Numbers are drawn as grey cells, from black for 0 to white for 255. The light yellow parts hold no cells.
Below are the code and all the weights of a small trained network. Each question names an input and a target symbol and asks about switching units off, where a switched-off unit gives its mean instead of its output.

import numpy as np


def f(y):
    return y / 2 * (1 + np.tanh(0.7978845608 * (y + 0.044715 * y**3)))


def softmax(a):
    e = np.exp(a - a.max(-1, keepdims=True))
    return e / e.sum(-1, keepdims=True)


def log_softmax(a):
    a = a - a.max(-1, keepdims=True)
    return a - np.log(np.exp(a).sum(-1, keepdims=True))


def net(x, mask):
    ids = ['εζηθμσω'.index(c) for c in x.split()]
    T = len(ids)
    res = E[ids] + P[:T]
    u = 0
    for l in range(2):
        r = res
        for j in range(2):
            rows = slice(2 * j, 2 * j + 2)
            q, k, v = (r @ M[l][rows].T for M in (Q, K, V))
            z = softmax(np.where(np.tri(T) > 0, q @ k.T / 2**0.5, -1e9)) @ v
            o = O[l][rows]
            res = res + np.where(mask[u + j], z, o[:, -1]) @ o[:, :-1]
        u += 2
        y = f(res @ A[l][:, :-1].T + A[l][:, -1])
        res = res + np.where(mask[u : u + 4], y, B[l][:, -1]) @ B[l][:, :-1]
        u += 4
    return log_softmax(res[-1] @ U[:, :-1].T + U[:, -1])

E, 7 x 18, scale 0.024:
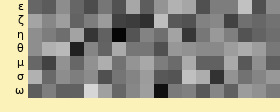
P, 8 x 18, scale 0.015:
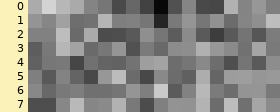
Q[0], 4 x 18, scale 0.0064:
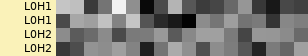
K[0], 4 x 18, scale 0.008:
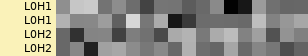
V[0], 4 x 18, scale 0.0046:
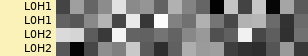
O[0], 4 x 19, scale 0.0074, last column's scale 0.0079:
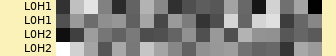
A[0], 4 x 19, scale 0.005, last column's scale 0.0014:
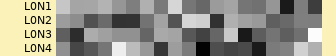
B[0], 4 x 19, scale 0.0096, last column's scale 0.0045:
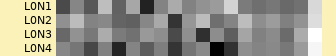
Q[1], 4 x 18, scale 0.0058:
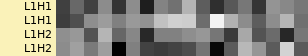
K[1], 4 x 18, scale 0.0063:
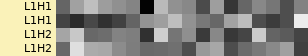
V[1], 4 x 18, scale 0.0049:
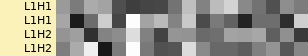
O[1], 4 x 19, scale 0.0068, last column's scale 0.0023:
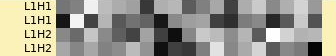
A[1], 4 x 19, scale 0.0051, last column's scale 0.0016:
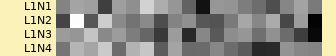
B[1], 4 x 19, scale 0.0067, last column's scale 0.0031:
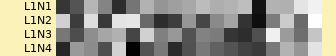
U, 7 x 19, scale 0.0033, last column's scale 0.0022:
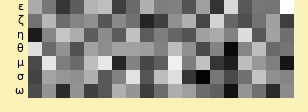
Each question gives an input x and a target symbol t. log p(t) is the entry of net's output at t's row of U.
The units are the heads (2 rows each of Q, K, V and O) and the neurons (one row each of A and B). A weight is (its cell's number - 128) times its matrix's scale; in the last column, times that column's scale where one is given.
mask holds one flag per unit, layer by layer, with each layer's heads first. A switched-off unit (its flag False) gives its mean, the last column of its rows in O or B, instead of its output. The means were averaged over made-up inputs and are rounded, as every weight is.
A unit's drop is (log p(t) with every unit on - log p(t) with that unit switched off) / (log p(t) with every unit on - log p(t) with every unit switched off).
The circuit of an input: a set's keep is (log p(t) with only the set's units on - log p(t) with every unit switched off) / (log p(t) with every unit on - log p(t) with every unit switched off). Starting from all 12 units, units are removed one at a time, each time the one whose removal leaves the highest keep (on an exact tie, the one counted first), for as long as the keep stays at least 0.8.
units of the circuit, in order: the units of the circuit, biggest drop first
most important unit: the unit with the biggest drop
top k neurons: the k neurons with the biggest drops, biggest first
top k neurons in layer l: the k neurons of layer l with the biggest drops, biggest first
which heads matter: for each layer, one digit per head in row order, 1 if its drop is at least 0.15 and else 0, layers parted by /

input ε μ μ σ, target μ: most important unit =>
L0N1
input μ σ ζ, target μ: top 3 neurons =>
L1N2, L0N1, L0N3
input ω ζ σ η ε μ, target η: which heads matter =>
10 / 00
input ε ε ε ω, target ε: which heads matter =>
10 / 00
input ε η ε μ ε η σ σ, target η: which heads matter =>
10 / 10
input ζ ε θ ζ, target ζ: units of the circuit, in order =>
L1H2, L0H2
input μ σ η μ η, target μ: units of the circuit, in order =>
L1N2, L0H1, L0N2
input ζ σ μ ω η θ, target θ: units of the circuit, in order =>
L0N4, L1H1
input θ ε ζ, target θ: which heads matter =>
10 / 10
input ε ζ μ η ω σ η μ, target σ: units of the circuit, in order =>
L0H2, L1H1, L1N4, L0H1
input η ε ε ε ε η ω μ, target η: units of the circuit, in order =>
L0H1, L0N3
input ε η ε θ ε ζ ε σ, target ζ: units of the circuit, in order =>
L1H2, L0N4, L0N3
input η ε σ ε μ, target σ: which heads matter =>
10 / 10
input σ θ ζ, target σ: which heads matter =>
10 / 01
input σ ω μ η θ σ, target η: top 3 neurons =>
L1N1, L0N3, L1N2
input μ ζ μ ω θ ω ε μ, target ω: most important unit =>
L1H1
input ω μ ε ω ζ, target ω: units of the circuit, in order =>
L1H1, L0N4
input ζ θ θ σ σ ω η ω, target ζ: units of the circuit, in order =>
L0N4, L1H2, L0H2
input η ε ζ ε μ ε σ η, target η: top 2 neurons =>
L0N2, L0N4
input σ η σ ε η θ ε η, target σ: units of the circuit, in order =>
L1H2, L0H1, L0N2
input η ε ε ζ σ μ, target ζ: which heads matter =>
10 / 11
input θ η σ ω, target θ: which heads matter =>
00 / 10
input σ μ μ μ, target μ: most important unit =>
L0H1
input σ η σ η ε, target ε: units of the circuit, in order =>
L0H1, L1H2
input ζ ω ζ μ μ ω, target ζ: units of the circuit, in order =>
L1H2, L0N4, L0H2
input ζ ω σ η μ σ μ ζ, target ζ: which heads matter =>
00 / 01
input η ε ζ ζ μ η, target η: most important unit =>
L1H1
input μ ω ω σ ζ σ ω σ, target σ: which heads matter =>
11 / 10
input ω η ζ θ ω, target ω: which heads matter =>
00 / 10
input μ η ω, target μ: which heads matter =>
10 / 10
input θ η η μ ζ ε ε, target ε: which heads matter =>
10 / 00
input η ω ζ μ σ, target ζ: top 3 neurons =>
L0N4, L0N3, L0N1
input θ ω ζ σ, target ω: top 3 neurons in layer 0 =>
L0N4, L0N1, L0N3
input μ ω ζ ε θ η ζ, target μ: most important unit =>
L1N2
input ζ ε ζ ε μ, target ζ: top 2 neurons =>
L0N4, L0N3
